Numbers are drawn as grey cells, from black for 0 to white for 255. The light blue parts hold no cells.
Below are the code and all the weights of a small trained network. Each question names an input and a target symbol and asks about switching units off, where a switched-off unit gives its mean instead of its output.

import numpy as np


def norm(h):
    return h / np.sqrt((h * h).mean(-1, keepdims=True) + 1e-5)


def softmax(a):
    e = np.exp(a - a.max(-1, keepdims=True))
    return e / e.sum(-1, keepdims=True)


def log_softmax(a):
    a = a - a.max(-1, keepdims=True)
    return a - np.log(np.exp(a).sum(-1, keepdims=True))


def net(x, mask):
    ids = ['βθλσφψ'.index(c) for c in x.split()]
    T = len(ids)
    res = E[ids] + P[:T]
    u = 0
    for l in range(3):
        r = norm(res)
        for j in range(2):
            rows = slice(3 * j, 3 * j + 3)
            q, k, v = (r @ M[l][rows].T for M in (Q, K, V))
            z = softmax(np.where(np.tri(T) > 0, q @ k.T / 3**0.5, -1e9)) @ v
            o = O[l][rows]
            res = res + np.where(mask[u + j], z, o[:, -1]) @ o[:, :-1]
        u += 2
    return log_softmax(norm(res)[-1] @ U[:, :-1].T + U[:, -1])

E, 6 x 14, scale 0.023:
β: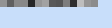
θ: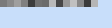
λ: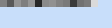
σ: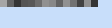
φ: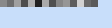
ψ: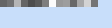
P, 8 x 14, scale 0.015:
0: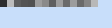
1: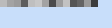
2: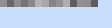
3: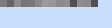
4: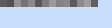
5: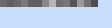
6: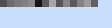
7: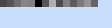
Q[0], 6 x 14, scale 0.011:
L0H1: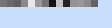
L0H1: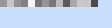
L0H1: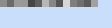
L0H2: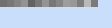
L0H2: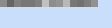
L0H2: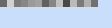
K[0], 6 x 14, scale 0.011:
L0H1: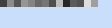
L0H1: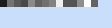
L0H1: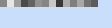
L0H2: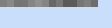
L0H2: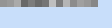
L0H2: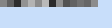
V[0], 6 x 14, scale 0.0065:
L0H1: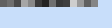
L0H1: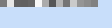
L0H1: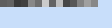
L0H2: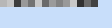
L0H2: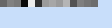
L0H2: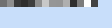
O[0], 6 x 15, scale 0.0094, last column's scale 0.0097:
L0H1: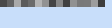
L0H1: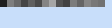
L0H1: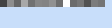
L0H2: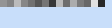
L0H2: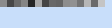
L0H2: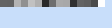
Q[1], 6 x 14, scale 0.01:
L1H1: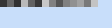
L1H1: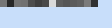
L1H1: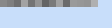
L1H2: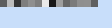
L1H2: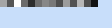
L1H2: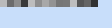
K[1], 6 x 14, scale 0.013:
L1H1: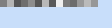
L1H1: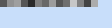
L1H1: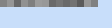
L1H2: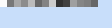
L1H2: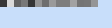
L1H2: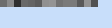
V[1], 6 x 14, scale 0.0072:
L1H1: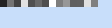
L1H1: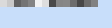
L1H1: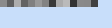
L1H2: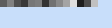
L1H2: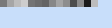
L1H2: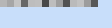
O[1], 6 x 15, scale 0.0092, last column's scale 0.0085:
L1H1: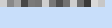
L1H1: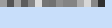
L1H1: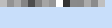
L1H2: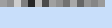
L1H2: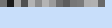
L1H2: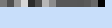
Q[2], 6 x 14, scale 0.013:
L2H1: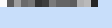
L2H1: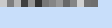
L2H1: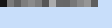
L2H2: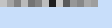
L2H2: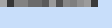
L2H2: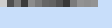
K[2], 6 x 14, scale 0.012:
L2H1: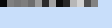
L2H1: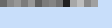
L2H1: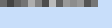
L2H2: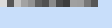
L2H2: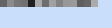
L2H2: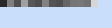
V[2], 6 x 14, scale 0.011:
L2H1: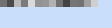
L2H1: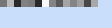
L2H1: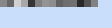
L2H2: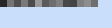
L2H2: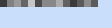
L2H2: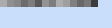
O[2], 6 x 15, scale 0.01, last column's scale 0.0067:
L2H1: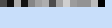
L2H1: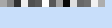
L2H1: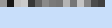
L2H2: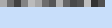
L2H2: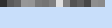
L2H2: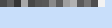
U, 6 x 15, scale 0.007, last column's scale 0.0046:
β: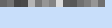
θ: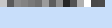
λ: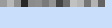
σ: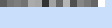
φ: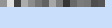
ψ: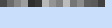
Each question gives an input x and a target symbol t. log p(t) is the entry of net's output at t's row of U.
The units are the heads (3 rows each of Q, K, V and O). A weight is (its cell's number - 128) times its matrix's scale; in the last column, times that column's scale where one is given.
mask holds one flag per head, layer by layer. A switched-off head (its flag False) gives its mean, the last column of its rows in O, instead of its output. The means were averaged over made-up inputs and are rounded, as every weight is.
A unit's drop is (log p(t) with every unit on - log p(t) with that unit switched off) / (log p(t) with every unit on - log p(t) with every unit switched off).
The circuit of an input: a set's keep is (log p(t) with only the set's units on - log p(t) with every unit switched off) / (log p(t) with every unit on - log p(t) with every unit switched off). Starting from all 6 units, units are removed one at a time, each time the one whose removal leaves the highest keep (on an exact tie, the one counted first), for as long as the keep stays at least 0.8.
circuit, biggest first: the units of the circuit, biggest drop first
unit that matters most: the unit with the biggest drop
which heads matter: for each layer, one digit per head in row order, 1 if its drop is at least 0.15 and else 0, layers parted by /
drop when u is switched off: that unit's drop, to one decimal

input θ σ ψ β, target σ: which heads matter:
01 / 10 / 10
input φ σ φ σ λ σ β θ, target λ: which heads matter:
11 / 00 / 00
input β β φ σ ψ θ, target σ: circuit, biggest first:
[L2H1; L0H1]
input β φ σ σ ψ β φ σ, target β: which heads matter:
01 / 11 / 10
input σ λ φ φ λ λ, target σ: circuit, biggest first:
[L0H2; L1H2; L2H1]
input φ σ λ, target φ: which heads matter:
01 / 00 / 10
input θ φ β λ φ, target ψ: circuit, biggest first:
[L0H1; L0H2; L1H2; L2H1]
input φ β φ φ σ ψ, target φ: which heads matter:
01 / 00 / 10
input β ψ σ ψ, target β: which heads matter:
01 / 01 / 10
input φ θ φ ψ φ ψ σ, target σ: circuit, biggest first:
[L2H1]
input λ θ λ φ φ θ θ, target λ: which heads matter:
10 / 00 / 01
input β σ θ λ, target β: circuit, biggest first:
[L0H2; L1H1; L2H2; L0H1]
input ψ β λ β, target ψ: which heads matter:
01 / 10 / 00
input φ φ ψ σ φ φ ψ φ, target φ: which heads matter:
11 / 00 / 10
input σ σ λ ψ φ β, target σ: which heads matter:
01 / 00 / 10
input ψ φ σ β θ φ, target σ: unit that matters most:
L0H1
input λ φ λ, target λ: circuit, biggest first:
[L1H1; L0H2]
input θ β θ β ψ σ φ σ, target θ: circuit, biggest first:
[L0H1; L2H2]
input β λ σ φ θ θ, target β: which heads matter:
11 / 11 / 01
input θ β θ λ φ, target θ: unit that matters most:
L1H1
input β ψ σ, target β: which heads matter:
01 / 01 / 10
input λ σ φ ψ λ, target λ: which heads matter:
01 / 10 / 01
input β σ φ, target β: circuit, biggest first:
[L0H2; L1H2; L2H1]
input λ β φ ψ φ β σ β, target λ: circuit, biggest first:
[L1H1; L1H2]
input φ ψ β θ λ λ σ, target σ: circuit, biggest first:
[L0H1; L2H1]
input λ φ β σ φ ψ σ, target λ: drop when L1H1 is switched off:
0.9
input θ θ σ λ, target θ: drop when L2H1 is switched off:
0.1
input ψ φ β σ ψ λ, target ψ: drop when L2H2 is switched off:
0.0
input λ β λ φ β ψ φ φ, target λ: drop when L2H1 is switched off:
0.0
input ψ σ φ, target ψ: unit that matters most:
L1H1
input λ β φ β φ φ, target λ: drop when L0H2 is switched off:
0.3
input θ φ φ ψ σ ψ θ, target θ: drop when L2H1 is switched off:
0.1
